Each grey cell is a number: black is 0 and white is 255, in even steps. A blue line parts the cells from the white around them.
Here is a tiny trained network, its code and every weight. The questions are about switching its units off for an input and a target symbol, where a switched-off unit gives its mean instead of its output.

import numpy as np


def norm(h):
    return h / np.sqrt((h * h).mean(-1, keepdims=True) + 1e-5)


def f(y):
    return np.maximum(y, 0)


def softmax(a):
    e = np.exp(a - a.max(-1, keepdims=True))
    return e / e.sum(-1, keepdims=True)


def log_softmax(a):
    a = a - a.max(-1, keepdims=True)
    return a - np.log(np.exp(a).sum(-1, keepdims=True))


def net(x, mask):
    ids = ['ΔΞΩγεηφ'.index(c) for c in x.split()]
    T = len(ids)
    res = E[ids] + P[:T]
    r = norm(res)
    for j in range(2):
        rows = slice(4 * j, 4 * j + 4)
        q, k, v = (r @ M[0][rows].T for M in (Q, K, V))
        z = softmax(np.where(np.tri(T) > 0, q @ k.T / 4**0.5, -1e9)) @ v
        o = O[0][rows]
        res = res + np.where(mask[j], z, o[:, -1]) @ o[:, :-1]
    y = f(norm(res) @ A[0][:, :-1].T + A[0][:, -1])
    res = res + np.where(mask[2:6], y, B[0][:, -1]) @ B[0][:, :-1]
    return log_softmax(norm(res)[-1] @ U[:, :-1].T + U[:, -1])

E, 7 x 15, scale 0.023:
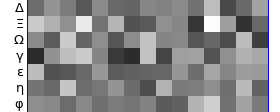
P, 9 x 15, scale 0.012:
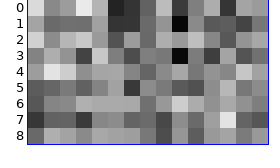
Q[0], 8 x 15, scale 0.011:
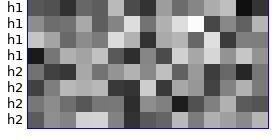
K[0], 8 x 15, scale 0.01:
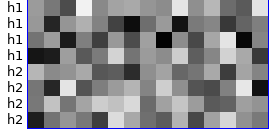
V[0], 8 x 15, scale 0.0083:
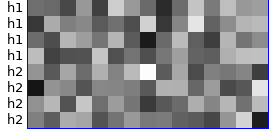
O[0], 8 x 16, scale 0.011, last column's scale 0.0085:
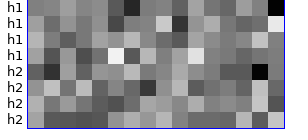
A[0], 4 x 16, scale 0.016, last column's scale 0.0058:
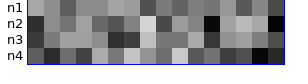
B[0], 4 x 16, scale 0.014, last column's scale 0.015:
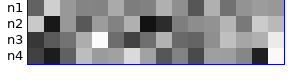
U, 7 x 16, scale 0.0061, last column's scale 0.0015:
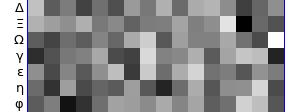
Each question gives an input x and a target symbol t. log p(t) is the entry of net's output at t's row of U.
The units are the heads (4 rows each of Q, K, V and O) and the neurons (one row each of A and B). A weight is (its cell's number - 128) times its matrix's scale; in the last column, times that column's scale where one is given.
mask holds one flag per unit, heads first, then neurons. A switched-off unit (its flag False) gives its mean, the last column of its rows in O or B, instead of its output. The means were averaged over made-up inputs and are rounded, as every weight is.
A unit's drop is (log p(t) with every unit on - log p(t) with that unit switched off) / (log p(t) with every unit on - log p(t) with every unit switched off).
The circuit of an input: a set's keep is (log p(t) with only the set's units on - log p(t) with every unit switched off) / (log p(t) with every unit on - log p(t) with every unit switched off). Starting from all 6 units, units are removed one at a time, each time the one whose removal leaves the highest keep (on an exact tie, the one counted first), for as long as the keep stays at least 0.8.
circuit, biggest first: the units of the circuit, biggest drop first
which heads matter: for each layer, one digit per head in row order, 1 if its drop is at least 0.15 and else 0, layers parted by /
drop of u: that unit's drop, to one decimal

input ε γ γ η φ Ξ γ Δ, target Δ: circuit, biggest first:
h1, n3
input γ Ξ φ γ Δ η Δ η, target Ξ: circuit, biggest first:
h2
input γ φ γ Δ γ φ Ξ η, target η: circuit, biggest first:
h1, h2, n2
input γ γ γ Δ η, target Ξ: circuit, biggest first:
h2, n3
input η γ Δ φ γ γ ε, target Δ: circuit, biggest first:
h1, n3
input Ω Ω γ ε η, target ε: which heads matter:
10
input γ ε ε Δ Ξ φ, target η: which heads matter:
10
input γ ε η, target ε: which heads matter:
11
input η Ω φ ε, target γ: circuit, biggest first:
h1, h2, n3
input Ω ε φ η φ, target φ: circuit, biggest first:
n4, h2, h1
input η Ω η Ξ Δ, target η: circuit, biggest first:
h1, n2, h2
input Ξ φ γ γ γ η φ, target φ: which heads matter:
00
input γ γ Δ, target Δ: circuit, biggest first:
n3, h1
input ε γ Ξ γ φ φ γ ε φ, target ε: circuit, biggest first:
h1
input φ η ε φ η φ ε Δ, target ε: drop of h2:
0.1
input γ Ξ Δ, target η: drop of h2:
0.2
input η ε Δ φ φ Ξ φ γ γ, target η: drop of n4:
0.0
